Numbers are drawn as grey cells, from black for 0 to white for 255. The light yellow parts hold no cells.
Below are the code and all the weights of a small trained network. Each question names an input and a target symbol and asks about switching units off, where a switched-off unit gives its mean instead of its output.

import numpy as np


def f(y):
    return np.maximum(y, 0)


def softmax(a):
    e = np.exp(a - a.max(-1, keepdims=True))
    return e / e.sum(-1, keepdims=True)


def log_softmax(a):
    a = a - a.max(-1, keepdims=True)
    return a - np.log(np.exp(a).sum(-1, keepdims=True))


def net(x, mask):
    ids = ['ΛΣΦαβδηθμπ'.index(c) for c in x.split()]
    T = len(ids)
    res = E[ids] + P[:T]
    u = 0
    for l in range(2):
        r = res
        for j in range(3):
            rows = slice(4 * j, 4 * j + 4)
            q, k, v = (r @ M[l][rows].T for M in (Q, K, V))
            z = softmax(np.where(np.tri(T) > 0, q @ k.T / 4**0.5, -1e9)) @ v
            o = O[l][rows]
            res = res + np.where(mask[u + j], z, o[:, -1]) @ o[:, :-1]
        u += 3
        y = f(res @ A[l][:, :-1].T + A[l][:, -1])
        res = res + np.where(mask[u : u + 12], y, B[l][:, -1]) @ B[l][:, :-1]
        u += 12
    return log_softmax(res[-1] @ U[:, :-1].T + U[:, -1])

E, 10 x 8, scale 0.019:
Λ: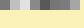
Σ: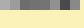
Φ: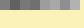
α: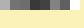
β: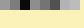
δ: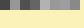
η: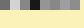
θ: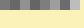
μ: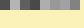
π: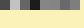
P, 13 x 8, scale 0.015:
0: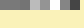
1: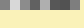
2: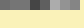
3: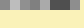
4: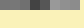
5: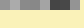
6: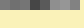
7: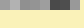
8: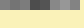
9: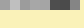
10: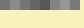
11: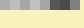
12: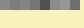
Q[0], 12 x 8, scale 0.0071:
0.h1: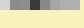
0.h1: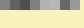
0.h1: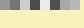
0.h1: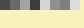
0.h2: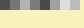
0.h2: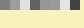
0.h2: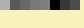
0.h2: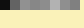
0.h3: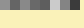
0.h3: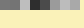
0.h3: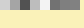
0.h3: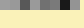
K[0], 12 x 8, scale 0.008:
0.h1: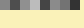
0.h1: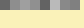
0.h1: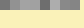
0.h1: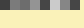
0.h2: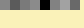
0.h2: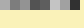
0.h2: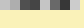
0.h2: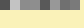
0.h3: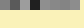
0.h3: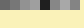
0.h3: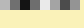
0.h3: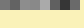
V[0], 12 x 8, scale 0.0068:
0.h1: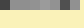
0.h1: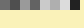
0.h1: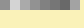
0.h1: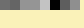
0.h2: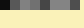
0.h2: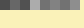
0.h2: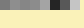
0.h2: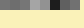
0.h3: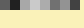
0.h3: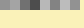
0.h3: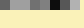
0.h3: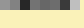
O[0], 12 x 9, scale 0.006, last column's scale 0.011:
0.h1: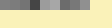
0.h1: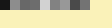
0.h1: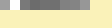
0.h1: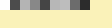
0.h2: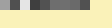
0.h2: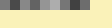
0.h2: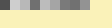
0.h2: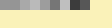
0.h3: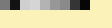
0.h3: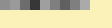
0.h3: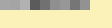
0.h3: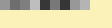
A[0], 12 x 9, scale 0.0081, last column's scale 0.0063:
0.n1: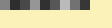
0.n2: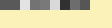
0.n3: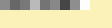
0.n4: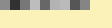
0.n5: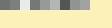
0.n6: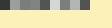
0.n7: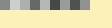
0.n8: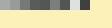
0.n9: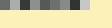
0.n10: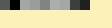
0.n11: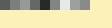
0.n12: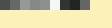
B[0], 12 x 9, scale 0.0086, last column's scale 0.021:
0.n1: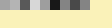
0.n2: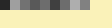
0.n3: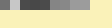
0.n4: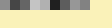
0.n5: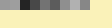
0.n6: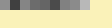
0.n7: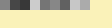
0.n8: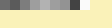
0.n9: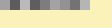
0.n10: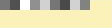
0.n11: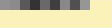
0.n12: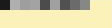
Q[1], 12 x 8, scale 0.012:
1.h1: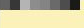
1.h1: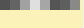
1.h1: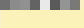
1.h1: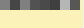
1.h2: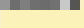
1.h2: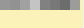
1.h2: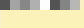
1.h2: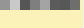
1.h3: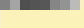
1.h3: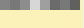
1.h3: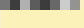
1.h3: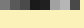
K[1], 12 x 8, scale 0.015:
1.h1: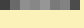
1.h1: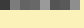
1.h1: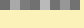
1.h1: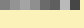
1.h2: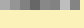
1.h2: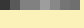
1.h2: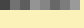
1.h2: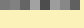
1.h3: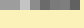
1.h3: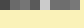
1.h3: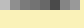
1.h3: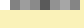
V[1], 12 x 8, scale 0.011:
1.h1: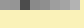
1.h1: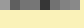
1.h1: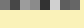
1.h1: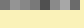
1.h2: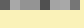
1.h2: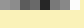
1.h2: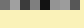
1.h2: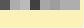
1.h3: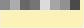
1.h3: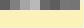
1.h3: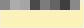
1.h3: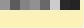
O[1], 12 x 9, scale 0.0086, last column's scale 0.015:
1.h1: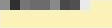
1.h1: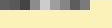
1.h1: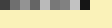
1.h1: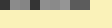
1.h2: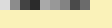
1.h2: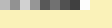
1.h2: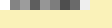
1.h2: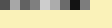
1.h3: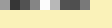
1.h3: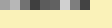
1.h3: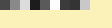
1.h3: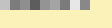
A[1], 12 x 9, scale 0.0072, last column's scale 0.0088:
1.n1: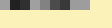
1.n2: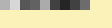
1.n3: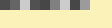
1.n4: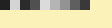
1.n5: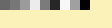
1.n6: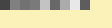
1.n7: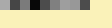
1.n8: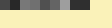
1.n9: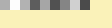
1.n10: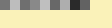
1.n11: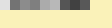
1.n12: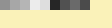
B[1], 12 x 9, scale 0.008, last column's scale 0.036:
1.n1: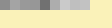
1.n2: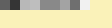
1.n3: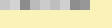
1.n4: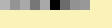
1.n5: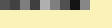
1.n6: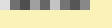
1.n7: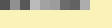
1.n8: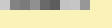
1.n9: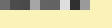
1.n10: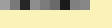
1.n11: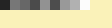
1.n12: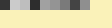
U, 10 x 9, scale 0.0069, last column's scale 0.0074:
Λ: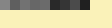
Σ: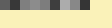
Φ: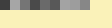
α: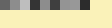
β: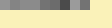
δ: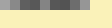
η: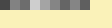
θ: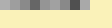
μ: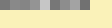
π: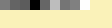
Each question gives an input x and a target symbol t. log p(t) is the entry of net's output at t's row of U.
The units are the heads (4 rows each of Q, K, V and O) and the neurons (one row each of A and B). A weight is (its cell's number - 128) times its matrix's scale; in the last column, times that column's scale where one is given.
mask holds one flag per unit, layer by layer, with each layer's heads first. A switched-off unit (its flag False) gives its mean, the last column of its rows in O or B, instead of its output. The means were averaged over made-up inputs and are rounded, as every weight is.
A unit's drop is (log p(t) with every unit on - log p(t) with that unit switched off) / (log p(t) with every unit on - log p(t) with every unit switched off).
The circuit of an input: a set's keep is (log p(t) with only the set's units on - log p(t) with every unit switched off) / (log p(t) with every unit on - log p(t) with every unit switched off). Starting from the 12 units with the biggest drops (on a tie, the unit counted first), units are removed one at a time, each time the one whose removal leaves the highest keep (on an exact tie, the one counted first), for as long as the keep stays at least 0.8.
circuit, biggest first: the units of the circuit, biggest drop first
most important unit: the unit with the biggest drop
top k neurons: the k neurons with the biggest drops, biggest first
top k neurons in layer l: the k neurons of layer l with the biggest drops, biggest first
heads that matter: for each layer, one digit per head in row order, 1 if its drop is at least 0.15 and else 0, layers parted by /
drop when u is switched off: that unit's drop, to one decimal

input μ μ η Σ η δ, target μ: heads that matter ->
101 / 011
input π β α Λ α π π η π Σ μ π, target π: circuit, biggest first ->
(0.n12 0.h1 1.h2)
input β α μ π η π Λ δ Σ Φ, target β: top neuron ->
(0.n4)
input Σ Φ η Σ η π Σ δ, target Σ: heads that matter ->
011 / 011
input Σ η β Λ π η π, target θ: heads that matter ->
100 / 001
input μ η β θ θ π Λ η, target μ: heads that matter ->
101 / 011
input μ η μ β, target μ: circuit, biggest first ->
(1.h3 1.n1)
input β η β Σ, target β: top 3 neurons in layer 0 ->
(0.n4 0.n1 0.n8)
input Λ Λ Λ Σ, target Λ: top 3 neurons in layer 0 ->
(0.n8 0.n5 0.n2)
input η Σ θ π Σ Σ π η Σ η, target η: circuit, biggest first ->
(0.n7 1.h3)
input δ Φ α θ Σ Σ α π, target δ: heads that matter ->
101 / 011
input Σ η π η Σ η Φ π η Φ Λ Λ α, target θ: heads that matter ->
000 / 001
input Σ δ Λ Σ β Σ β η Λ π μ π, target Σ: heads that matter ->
011 / 011
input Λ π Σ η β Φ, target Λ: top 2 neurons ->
(0.n8 0.n12)
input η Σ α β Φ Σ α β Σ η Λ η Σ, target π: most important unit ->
0.n7
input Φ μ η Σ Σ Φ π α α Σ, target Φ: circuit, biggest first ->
(0.h3 1.h2 1.n2)
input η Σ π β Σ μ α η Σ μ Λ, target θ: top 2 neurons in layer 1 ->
(1.n3 1.n11)
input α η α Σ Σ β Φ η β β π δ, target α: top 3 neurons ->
(1.n12 0.n3 1.n11)
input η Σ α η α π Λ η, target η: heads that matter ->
100 / 011
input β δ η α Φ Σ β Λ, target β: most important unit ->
1.h2
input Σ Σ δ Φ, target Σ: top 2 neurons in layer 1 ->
(1.n9 1.n2)
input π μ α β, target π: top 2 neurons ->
(0.n8 0.n12)
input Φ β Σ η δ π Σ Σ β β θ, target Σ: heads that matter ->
110 / 101
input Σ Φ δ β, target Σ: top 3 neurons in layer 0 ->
(0.n12 0.n3 0.n8)
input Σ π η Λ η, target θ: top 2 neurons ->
(1.n3 1.n11)
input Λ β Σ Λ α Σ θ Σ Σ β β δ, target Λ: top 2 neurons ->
(0.n8 1.n1)
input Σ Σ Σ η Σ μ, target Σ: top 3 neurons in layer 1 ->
(1.n9 1.n2 1.n11)
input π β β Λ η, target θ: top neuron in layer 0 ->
(0.n5)
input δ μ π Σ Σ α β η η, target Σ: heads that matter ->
100 / 001
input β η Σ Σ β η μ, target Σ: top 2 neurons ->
(0.n1 0.n9)
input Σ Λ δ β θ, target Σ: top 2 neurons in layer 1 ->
(1.n8 1.n1)
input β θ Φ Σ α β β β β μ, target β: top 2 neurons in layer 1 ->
(1.n11 1.n2)
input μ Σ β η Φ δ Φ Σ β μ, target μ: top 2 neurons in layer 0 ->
(0.n12 0.n7)
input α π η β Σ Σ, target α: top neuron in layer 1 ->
(1.n11)
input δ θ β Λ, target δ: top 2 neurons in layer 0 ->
(0.n12 0.n10)
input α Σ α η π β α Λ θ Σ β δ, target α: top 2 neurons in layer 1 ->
(1.n12 1.n11)
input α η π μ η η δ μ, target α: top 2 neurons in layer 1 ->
(1.n12 1.n11)
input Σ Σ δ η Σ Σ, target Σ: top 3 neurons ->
(0.n12 1.n9 1.n2)
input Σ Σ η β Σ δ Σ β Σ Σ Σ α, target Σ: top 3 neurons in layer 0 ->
(0.n12 0.n3 0.n8)
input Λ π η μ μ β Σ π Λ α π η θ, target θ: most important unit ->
1.n3
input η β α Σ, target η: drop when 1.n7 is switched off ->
-0.1
